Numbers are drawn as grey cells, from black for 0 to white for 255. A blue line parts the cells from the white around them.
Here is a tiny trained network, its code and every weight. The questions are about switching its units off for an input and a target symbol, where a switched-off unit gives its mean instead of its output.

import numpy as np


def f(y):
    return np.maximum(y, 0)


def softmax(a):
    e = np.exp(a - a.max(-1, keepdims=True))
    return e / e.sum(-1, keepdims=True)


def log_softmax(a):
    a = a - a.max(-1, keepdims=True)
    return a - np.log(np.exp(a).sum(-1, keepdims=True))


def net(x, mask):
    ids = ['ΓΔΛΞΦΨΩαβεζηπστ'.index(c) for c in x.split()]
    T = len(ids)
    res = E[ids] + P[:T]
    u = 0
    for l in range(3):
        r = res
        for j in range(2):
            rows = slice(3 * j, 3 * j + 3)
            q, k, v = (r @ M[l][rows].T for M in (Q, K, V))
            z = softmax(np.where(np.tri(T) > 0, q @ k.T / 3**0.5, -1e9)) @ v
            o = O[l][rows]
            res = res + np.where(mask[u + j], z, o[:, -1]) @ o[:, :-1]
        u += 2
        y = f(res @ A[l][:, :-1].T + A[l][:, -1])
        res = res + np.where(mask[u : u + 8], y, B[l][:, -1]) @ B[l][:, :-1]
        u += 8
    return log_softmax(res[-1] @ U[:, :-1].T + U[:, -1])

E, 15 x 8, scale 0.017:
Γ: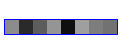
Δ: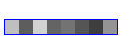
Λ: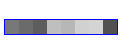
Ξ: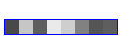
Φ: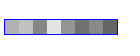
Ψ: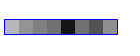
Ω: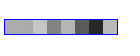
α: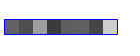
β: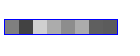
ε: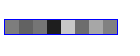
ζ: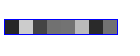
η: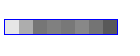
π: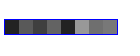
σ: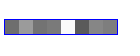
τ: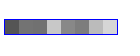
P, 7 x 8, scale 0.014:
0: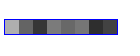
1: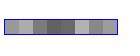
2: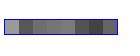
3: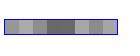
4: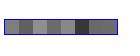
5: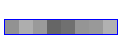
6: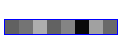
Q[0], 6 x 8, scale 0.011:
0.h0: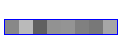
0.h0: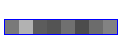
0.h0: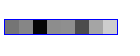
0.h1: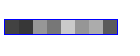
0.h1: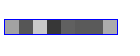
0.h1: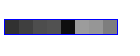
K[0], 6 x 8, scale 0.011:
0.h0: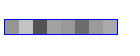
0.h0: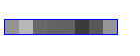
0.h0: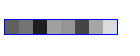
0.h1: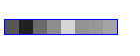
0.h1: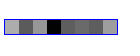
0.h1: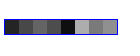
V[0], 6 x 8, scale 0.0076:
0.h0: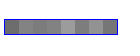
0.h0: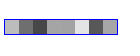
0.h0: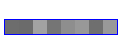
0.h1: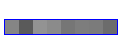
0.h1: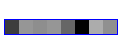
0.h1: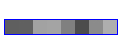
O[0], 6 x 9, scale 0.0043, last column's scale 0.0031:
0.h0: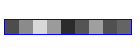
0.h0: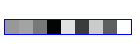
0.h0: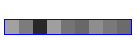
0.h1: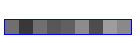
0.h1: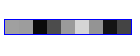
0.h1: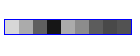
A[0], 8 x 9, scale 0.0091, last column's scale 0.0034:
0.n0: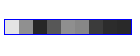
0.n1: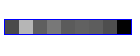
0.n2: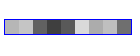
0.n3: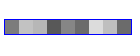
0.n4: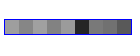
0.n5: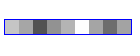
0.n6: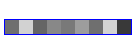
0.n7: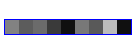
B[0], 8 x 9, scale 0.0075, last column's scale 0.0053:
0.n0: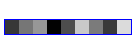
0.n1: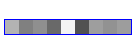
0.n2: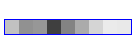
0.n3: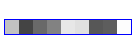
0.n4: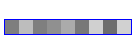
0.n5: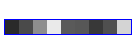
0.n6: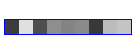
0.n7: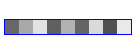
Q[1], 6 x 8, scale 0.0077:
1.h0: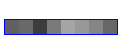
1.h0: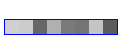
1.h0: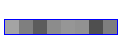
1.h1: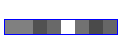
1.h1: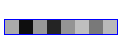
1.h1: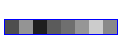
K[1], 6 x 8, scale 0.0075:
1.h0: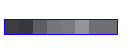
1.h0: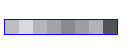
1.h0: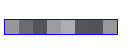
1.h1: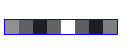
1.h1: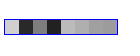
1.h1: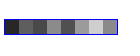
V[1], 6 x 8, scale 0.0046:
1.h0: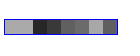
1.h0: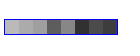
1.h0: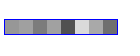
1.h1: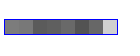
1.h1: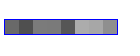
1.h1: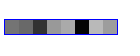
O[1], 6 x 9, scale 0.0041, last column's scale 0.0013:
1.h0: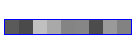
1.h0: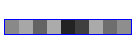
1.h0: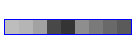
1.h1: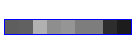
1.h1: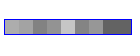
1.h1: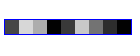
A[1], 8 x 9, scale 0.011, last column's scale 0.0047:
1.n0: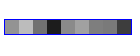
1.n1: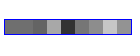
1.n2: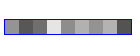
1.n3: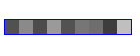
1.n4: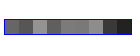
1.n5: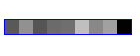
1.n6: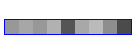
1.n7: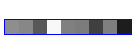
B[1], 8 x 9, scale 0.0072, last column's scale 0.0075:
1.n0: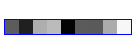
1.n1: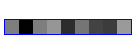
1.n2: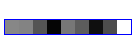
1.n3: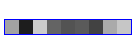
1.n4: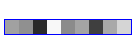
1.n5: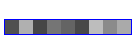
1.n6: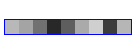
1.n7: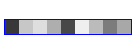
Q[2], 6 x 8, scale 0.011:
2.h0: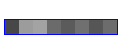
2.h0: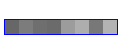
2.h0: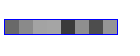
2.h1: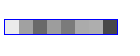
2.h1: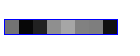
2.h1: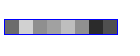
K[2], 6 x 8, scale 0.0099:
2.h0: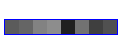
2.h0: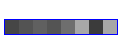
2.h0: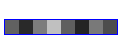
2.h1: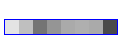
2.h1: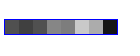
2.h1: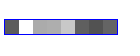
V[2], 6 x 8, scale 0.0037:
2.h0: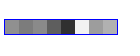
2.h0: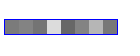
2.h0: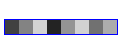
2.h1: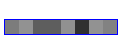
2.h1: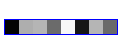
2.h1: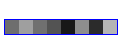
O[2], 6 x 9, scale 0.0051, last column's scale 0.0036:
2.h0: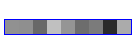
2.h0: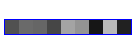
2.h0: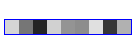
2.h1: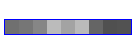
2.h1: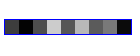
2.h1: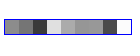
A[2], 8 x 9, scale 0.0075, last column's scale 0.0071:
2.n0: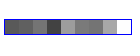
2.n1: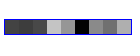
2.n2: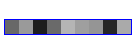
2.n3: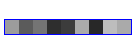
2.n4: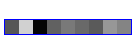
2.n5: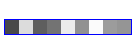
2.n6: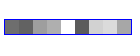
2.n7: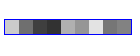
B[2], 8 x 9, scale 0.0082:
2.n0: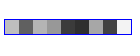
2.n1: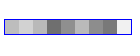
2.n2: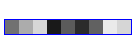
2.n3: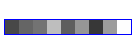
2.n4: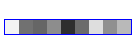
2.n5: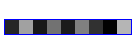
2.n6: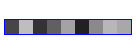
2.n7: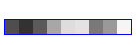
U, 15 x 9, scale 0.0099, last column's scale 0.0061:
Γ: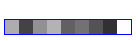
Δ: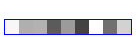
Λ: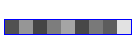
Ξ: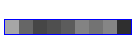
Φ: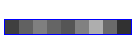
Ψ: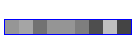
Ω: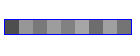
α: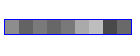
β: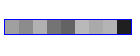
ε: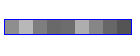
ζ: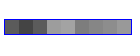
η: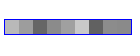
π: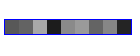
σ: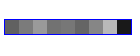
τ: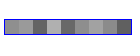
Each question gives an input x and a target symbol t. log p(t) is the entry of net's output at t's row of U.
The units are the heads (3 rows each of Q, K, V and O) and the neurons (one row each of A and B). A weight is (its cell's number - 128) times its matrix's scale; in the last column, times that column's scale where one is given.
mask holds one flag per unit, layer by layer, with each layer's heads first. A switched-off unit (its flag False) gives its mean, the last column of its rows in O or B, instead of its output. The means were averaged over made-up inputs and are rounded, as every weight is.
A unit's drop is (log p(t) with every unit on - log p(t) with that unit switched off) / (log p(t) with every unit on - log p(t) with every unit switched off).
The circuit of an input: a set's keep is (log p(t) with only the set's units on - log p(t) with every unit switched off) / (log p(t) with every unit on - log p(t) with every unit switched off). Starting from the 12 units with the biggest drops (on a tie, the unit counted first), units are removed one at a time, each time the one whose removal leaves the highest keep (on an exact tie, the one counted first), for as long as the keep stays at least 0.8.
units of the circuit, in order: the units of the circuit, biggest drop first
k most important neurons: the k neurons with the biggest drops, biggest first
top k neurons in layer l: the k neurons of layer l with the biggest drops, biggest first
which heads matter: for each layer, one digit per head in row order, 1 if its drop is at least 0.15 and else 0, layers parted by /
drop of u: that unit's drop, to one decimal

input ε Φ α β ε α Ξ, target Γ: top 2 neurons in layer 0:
[0.n2 0.n0]
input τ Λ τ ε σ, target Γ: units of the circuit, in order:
[0.h1 1.n0 0.n0 2.n0]
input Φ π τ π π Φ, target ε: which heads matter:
00 / 00 / 00
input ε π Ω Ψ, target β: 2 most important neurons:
[1.n0 0.n2]
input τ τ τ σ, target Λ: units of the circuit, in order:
[2.n6 2.n5]
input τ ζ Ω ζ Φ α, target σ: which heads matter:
01 / 00 / 00
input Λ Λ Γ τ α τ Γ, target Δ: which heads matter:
00 / 01 / 00
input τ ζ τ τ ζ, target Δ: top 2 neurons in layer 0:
[0.n6 0.n1]
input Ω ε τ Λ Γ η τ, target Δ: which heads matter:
11 / 00 / 00
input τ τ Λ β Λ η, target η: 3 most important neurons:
[2.n7 0.n3 0.n2]
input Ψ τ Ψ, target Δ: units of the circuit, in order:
[0.n7 2.n7]
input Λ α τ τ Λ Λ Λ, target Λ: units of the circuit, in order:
[2.n5 2.n6 1.n0]
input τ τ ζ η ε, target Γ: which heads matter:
01 / 01 / 00
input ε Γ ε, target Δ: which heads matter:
00 / 10 / 00
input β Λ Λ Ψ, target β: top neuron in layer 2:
[2.n3]
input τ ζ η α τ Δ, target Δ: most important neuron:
[2.n3]
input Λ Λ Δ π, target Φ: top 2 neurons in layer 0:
[0.n7 0.n2]
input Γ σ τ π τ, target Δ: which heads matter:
10 / 00 / 00
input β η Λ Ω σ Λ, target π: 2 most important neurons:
[1.n2 2.n2]
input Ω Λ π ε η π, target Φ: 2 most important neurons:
[0.n7 2.n5]
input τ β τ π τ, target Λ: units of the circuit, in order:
[1.n0 2.n6]
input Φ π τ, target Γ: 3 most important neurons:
[0.n7 1.n1 0.n3]
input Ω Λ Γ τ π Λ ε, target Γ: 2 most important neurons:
[1.n0 0.n7]
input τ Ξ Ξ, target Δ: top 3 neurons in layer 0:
[0.n0 0.n5 0.n1]
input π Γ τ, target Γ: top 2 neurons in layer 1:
[1.n1 1.n2]
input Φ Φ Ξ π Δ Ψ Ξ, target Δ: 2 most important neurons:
[2.n1 0.n1]
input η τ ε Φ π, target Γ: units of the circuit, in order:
[1.n3 2.n0]
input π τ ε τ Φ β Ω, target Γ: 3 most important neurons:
[1.n0 0.n0 2.n2]
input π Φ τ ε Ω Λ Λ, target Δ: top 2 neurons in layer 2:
[2.n1 2.n3]
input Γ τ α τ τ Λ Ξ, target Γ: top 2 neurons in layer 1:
[1.n3 1.n0]
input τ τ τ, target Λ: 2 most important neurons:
[0.n5 1.n2]
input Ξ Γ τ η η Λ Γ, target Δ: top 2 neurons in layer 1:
[1.n0 1.n2]
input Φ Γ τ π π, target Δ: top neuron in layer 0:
[0.n1]
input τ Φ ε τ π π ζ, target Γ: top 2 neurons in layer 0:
[0.n2 0.n7]
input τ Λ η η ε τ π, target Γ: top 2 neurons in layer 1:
[1.n3 1.n0]
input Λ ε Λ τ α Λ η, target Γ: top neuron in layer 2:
[2.n2]
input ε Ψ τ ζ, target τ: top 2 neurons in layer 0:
[0.n6 0.n2]
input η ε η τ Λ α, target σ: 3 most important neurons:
[1.n0 2.n6 0.n2]
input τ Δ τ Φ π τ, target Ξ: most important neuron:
[1.n2]
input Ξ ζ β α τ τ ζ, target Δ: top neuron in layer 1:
[1.n0]
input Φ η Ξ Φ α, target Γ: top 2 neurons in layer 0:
[0.n0 0.n5]
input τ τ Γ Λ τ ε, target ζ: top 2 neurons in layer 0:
[0.n3 0.n7]
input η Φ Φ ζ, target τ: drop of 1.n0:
0.2
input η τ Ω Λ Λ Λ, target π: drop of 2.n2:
0.6
